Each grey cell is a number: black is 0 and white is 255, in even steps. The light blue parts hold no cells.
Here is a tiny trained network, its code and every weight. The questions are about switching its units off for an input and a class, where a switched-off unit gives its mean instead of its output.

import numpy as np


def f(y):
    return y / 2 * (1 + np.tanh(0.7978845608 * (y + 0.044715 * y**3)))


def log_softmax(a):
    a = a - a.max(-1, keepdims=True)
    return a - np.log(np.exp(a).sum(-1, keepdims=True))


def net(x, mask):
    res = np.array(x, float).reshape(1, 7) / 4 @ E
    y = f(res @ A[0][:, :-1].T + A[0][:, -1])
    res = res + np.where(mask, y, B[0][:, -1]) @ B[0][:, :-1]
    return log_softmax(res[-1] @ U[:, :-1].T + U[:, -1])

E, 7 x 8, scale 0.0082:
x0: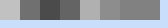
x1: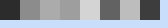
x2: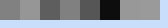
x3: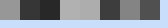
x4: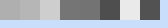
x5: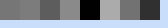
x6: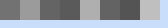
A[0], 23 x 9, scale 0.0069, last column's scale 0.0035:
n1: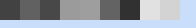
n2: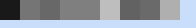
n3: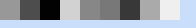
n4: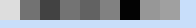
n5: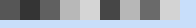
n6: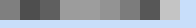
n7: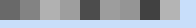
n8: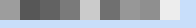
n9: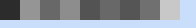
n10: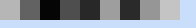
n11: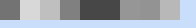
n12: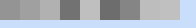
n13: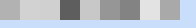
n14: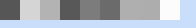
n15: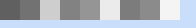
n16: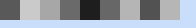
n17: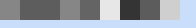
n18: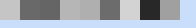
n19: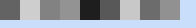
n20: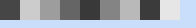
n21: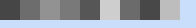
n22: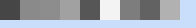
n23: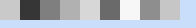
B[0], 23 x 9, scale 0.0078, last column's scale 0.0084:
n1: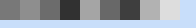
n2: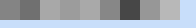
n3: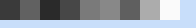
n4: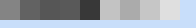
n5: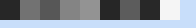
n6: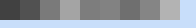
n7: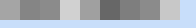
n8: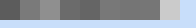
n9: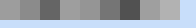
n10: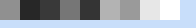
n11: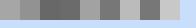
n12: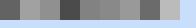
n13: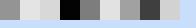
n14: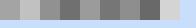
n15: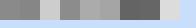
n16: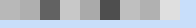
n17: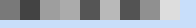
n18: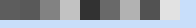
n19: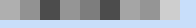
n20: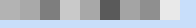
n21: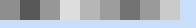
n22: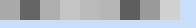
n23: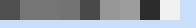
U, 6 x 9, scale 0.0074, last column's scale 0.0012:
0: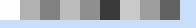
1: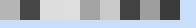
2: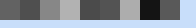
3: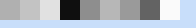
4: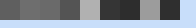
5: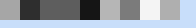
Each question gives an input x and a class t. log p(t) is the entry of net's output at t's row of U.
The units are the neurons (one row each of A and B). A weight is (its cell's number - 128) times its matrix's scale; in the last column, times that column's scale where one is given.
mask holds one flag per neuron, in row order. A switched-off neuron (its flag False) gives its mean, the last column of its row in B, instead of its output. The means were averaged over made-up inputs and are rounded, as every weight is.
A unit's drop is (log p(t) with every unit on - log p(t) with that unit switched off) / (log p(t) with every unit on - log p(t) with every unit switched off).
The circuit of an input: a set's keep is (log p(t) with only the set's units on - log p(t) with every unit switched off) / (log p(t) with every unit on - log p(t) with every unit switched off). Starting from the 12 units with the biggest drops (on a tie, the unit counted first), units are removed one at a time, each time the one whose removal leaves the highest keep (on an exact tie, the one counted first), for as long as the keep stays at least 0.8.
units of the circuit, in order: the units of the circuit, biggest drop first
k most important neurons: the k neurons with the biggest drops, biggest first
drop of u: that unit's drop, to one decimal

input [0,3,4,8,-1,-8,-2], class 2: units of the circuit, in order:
(n23)
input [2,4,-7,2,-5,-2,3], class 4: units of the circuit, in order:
(n1; n5)
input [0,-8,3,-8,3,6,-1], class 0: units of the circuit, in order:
(n16; n20)
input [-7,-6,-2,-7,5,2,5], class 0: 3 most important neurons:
(n16; n20; n19)
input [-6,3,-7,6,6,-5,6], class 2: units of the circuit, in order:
(n5; n23)
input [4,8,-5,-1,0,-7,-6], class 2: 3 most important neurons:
(n5; n18; n23)
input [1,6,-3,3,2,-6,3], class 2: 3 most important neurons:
(n5; n23; n18)
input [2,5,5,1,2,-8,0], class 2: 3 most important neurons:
(n5; n23; n18)
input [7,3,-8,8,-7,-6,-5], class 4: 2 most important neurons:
(n3; n1)
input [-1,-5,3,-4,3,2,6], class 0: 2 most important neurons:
(n3; n16)
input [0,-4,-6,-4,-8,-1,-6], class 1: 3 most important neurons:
(n22; n15; n21)
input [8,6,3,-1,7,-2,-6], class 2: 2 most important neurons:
(n23; n18)
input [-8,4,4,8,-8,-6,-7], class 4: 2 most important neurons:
(n1; n3)
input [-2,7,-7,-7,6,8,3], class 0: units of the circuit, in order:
(n16)
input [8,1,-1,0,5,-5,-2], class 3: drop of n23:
-0.1
